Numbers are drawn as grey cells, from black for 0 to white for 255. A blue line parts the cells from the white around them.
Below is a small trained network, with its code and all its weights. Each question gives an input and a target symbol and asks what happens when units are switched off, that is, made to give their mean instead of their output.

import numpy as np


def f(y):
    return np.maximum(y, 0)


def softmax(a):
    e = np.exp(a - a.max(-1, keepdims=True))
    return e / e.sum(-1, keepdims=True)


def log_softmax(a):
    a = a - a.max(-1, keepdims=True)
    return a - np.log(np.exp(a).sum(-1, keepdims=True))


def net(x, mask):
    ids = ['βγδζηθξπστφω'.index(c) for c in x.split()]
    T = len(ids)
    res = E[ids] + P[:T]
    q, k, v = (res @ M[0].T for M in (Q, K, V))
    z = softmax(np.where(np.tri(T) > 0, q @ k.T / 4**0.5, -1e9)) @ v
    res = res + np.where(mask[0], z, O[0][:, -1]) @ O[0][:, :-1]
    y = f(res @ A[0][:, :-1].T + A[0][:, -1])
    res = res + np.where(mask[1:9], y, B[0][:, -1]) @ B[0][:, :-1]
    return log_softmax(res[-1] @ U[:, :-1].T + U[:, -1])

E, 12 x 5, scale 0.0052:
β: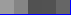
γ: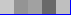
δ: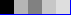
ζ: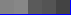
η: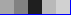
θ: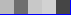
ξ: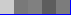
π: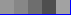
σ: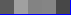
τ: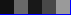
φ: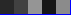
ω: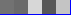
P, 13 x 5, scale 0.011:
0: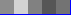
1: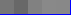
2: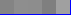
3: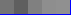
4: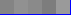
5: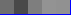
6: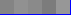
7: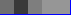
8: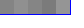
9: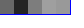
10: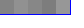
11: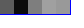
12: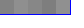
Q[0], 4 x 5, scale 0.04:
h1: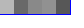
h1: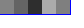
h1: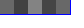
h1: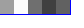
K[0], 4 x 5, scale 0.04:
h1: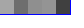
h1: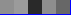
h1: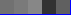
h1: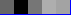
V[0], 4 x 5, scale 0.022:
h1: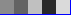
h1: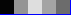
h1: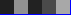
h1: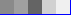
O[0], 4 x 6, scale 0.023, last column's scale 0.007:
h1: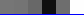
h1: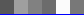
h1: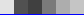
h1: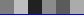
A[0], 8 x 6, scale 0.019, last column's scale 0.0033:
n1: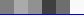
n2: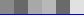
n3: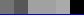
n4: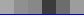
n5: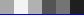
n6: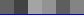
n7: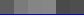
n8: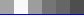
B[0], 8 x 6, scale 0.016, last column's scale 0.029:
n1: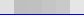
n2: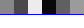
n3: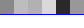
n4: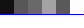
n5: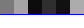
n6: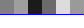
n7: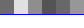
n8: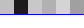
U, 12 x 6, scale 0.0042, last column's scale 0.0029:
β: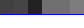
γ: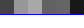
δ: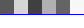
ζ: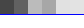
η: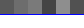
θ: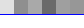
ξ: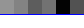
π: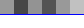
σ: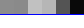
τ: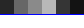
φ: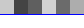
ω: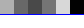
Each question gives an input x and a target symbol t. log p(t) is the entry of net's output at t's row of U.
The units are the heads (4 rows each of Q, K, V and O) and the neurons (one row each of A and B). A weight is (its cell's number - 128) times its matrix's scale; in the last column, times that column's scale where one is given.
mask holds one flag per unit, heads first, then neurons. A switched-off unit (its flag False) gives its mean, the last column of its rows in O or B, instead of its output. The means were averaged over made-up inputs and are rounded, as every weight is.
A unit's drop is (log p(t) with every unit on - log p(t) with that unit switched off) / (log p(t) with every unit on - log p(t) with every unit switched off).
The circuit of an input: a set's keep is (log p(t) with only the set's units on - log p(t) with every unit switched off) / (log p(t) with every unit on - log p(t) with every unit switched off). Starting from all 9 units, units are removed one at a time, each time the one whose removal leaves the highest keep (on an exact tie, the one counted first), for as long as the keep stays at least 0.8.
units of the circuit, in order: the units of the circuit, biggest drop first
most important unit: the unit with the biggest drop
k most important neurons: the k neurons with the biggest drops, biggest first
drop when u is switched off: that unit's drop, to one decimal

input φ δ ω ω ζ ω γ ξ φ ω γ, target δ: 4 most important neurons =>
n5; n1; n4; n2
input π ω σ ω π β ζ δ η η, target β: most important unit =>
n1
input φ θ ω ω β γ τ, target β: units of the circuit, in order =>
h1; n1
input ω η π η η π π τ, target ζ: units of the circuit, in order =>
h1; n5
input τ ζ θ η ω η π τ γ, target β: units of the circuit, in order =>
n1; h1
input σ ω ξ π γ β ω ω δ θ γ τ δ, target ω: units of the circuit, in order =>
h1; n4
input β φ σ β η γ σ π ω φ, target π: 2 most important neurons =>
n2; n1
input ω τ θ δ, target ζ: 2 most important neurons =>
n5; n1
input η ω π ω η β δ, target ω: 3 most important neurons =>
n4; n8; n3
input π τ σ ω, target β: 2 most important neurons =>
n1; n6
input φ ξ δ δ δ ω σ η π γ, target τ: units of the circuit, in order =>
n3; h1; n1; n4
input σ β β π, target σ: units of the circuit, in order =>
n3; h1
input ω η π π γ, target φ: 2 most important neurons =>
n8; n2
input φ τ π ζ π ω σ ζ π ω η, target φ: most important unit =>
n8
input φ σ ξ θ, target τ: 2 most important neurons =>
n3; n1
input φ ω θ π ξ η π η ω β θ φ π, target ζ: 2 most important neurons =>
n5; n4
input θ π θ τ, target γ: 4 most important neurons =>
n2; n1; n7; n3
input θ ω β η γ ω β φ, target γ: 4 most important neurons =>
n2; n1; n3; n7
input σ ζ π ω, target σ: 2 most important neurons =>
n3; n4
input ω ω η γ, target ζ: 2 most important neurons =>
n1; n5
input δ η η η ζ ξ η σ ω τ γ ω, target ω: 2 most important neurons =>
n4; n5
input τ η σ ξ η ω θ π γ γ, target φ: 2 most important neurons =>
n3; n5
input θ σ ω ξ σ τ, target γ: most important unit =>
n2
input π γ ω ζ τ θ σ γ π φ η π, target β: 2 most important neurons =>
n1; n6
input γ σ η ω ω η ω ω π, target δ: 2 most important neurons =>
n5; n1
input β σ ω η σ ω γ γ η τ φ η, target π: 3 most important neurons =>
n2; n1; n4
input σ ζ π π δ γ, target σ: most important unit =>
n3
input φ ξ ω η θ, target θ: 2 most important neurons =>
n8; n4
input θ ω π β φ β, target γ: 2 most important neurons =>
n2; n1
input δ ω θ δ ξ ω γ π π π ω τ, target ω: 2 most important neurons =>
n4; n5
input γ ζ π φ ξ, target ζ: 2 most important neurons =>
n5; n4
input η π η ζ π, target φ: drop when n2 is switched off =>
0.2
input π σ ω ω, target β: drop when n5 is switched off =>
-0.1
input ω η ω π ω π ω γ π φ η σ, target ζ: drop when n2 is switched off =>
0.0
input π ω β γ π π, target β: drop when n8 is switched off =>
0.1
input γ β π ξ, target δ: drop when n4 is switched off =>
0.0
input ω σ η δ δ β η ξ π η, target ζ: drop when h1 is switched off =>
1.3
